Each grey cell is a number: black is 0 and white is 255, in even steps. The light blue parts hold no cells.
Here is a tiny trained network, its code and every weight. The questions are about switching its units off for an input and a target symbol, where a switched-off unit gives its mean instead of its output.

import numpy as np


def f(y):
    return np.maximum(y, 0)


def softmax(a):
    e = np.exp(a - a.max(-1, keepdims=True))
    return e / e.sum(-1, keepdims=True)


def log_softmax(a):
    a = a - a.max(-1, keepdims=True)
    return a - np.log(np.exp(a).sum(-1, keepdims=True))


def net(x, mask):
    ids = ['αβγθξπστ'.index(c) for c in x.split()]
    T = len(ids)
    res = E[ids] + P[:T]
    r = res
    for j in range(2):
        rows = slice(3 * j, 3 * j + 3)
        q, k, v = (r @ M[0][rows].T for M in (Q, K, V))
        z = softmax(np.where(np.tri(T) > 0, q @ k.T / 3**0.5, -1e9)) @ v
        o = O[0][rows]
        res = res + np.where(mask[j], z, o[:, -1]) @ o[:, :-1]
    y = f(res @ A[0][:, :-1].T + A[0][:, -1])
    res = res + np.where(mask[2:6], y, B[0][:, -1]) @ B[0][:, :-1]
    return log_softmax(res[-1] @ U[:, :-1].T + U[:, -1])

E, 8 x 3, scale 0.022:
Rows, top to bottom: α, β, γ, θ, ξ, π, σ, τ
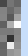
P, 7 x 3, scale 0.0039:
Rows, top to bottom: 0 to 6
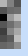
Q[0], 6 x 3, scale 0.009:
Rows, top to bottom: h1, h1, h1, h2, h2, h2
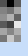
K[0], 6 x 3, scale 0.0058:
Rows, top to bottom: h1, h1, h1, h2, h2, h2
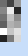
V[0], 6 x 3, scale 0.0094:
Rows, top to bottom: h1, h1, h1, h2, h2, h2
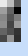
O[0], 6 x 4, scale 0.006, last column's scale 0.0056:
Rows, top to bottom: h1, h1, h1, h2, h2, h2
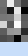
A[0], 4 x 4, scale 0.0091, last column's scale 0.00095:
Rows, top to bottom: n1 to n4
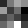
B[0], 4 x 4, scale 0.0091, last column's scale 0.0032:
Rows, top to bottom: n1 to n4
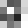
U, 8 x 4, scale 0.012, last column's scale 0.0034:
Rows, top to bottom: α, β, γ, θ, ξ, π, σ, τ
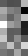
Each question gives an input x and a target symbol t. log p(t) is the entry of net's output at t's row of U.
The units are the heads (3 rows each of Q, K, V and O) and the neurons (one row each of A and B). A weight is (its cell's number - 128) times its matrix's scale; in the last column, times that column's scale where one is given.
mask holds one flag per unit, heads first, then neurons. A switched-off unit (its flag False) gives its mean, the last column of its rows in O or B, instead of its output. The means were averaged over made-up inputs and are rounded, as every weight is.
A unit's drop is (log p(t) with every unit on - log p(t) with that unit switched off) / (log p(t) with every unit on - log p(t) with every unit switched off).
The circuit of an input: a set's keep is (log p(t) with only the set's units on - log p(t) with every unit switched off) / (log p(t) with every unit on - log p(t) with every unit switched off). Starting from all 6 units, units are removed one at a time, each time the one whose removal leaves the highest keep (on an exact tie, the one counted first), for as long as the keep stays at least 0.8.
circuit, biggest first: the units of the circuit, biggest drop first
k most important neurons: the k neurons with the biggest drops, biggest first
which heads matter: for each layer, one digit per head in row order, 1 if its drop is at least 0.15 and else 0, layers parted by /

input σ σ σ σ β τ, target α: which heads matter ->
01
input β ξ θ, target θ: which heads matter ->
00
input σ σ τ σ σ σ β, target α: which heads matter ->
01
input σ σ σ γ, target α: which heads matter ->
01
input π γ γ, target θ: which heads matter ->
01
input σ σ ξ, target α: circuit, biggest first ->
(h2 n3)
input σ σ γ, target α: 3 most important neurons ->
(n3 n4 n2)
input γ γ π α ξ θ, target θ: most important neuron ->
(n4)
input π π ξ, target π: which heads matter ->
11
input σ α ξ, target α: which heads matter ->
01
